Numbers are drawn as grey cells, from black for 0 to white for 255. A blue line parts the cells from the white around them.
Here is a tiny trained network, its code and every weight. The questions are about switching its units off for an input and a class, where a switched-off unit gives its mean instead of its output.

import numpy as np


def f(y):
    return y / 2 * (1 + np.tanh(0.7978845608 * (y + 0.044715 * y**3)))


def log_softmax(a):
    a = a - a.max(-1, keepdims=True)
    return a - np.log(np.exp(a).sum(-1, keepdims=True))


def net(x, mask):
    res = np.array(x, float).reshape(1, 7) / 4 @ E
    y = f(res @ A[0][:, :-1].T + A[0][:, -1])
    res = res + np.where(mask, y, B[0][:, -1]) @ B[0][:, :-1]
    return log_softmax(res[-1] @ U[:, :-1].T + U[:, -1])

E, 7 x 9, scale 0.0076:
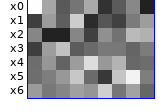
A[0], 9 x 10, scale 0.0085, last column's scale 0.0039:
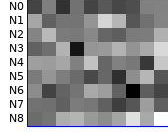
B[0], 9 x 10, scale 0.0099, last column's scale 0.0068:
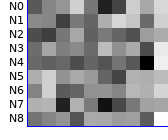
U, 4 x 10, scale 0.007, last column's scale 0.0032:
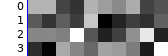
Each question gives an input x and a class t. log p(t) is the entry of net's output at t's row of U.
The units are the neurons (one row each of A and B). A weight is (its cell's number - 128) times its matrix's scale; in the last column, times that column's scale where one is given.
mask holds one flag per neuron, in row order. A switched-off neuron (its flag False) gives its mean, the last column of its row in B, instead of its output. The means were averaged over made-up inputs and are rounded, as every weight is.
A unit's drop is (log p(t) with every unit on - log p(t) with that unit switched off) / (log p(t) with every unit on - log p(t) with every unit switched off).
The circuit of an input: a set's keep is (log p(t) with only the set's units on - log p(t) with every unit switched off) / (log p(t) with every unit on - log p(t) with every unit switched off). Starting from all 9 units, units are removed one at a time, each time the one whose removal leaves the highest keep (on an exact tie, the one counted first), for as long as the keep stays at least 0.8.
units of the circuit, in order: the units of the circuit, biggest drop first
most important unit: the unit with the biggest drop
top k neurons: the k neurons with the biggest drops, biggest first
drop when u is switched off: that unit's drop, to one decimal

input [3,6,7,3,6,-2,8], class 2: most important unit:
N4
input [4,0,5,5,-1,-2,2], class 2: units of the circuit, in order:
(N4, N8)
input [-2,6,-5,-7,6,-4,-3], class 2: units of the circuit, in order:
(N8, N4)
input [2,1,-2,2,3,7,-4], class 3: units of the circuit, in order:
(N7, N5)
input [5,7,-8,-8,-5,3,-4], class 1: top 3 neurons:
(N4, N6, N1)
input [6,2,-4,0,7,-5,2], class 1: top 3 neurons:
(N4, N2, N3)
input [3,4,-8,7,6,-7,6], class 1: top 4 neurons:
(N4, N2, N3, N8)
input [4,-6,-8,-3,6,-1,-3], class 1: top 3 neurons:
(N4, N2, N8)
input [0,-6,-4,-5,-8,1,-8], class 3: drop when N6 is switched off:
0.3
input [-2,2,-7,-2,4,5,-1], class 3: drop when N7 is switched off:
0.2
